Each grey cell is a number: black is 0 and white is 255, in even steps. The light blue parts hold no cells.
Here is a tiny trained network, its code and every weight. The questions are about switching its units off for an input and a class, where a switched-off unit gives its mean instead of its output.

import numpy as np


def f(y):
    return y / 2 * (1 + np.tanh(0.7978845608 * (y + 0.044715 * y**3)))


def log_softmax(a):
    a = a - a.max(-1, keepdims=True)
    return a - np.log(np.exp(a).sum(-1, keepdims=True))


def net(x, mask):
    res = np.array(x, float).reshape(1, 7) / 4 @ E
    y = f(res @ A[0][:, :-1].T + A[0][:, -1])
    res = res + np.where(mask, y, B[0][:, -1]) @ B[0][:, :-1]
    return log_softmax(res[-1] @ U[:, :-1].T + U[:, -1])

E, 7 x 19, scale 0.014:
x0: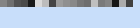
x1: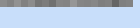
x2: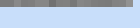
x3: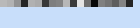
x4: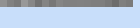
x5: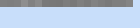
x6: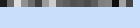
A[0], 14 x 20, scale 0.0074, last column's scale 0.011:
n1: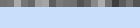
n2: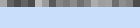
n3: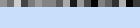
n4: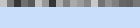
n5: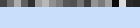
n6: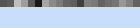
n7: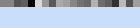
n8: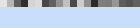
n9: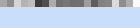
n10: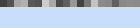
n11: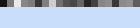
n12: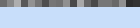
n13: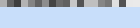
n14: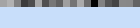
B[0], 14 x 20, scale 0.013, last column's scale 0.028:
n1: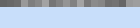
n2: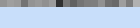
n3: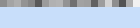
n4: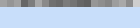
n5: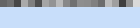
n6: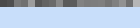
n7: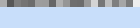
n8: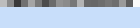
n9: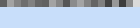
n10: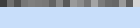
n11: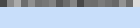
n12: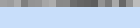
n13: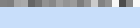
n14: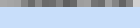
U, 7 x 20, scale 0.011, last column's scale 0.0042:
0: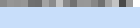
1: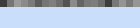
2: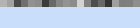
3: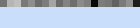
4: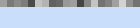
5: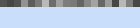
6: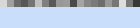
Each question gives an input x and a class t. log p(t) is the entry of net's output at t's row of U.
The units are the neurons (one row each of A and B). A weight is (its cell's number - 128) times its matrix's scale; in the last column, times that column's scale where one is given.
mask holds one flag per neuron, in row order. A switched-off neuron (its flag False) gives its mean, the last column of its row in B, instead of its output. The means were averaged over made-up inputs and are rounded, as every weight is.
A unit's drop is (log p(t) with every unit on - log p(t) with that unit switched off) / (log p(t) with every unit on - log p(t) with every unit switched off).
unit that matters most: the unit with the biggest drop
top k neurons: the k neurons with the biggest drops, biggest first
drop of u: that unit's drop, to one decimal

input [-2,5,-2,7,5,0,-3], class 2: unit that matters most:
n8
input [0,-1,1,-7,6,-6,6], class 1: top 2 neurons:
(n7; n11)
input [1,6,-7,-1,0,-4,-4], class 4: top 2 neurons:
(n3; n5)
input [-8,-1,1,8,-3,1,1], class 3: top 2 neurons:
(n3; n12)
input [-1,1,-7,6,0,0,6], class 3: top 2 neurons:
(n13; n11)
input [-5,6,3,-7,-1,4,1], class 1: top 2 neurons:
(n3; n10)
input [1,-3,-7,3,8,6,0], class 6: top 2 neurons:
(n13; n5)
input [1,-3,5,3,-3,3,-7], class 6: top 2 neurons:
(n9; n4)
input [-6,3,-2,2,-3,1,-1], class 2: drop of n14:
0.0
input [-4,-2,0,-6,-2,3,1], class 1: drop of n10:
0.1
